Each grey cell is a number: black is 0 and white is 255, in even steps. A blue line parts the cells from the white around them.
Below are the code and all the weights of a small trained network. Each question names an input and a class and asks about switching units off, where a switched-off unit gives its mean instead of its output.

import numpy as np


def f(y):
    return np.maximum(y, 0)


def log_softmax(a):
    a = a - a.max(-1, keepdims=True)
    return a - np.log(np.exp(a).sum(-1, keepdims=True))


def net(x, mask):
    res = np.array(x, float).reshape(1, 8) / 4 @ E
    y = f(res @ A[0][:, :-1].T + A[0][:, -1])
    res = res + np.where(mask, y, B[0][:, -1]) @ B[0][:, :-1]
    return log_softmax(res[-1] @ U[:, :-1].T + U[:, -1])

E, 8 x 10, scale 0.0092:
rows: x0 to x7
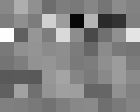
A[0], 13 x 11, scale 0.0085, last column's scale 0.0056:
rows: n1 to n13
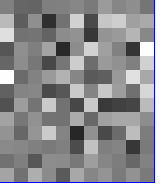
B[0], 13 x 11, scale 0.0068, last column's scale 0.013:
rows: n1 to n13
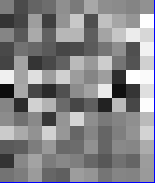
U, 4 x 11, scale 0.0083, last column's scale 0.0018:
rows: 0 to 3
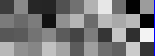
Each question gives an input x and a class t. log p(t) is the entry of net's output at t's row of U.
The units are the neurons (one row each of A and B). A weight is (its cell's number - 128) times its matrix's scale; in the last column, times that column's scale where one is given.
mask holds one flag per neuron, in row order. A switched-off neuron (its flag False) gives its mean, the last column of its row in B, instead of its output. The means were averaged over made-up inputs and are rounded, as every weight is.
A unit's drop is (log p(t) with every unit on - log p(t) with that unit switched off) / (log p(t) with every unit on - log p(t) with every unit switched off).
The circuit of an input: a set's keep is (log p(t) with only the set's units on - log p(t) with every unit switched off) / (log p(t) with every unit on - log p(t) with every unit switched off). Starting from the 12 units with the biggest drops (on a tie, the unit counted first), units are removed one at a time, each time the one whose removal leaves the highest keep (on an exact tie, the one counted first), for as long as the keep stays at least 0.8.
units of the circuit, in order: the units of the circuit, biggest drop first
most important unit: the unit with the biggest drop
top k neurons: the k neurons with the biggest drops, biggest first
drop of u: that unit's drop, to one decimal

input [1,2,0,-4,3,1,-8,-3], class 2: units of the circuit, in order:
[n6, n7]
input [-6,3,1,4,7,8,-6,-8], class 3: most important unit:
n4
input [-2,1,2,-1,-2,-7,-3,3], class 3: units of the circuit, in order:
[n2, n7]
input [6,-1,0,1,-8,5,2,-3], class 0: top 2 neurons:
[n6, n3]
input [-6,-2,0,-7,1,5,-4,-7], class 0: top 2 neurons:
[n6, n3]
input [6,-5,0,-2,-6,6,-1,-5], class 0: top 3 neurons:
[n7, n6, n5]
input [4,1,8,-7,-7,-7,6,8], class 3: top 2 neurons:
[n6, n7]
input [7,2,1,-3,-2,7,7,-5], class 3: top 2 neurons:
[n4, n2]
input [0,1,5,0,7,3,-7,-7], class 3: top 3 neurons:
[n6, n7, n5]
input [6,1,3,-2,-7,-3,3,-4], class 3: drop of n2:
0.2
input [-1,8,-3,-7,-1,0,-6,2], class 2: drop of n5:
0.0
